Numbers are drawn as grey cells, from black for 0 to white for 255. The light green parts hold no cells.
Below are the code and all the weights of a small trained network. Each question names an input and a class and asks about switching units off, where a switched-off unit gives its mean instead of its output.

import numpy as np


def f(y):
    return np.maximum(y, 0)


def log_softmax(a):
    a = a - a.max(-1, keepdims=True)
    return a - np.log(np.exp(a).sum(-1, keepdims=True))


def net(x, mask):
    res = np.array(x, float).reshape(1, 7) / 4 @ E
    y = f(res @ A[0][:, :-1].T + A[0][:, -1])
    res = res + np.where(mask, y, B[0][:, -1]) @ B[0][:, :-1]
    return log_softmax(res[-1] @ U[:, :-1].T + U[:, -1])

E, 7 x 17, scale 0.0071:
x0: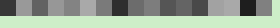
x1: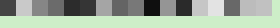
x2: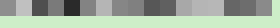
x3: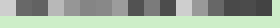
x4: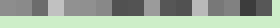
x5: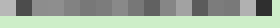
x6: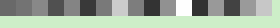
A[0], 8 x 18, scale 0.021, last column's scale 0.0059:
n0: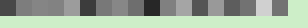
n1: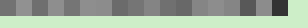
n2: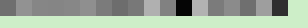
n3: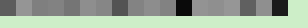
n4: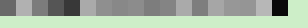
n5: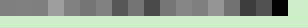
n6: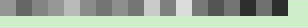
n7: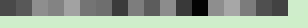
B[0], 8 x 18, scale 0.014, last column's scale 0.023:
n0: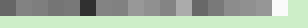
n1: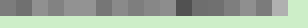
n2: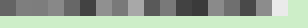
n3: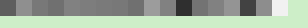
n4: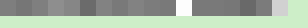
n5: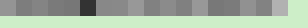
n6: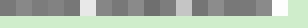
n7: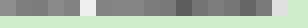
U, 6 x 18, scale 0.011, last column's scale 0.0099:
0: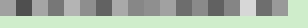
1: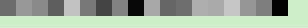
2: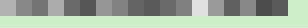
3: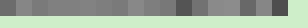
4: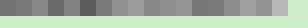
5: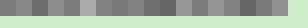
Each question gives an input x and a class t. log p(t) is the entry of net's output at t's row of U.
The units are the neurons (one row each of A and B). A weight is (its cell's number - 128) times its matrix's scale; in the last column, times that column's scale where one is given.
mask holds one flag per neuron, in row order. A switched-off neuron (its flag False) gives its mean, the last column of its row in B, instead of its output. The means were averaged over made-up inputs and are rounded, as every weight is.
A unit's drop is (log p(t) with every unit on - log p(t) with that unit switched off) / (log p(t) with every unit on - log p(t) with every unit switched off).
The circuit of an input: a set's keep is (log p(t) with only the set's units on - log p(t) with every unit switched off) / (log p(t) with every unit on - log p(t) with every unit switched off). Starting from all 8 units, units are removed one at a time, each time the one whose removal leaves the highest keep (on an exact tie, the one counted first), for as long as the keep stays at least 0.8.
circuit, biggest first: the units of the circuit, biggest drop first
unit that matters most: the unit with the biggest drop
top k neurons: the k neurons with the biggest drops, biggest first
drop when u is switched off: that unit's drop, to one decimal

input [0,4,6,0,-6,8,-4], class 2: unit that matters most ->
n6
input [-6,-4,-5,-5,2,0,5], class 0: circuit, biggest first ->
(n2; n4)
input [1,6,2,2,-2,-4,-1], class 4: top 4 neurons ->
(n7; n4; n0; n6)
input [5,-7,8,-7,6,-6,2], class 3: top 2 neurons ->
(n3; n1)
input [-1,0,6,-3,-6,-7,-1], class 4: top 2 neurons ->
(n6; n7)
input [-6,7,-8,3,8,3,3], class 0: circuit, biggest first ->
(n2; n3)
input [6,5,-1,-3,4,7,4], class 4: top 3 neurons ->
(n0; n6; n2)
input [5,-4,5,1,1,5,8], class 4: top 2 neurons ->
(n0; n7)
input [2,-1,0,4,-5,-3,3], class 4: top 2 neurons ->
(n7; n0)
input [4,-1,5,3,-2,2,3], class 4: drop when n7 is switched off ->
0.2
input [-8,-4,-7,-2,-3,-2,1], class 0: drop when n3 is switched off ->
0.2
